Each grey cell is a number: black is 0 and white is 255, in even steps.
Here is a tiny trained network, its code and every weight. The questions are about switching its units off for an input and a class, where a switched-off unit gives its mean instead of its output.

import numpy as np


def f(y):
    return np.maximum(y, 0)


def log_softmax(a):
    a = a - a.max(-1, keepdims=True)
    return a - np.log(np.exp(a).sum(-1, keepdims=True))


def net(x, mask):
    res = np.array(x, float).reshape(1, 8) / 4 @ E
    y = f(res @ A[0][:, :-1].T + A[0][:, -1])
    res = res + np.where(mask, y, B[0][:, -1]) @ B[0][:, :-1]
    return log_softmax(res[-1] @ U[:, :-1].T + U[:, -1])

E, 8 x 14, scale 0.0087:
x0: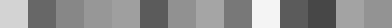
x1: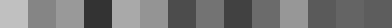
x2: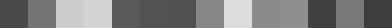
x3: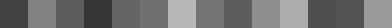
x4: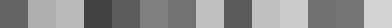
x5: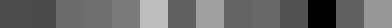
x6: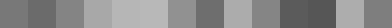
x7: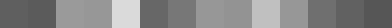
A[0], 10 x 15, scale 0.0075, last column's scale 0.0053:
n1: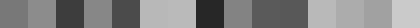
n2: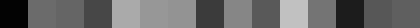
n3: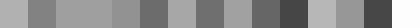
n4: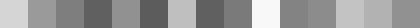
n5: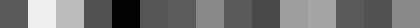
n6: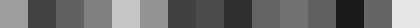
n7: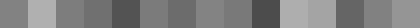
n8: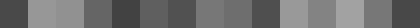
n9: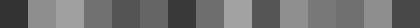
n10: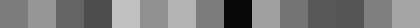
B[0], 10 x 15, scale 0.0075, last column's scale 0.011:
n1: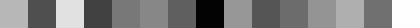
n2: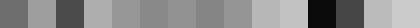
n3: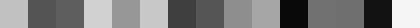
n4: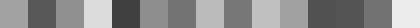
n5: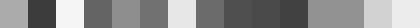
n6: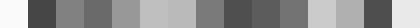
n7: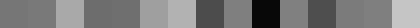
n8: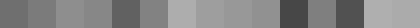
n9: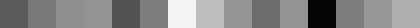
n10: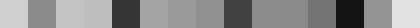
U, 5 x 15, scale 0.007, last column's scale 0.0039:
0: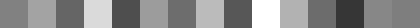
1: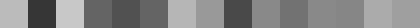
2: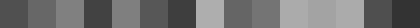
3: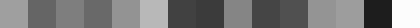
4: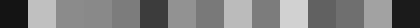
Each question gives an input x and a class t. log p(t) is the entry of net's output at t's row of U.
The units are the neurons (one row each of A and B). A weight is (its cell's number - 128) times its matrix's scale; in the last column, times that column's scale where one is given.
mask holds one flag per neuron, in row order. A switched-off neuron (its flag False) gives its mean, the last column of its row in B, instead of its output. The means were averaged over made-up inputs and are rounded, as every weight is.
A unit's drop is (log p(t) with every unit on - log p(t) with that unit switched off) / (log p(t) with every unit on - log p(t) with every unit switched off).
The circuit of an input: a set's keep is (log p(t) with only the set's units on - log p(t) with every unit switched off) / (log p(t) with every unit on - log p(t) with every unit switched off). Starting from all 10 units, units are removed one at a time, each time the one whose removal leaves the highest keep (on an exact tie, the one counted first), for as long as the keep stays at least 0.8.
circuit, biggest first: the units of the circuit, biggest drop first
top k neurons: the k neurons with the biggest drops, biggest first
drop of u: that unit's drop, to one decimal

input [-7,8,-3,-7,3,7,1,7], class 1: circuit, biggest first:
n3
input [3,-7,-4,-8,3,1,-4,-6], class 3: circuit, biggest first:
n5, n10, n1
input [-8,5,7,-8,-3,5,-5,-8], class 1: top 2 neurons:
n5, n9
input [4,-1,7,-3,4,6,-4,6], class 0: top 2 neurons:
n5, n1
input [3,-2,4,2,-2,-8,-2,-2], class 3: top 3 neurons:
n3, n10, n2
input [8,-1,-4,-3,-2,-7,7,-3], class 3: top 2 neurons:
n3, n1
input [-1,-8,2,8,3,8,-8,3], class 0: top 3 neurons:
n2, n1, n10
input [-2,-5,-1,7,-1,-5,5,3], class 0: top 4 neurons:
n2, n5, n6, n7
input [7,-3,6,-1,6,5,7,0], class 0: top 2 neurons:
n5, n1
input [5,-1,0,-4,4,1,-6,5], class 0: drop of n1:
0.1
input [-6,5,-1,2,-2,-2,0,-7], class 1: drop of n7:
0.0
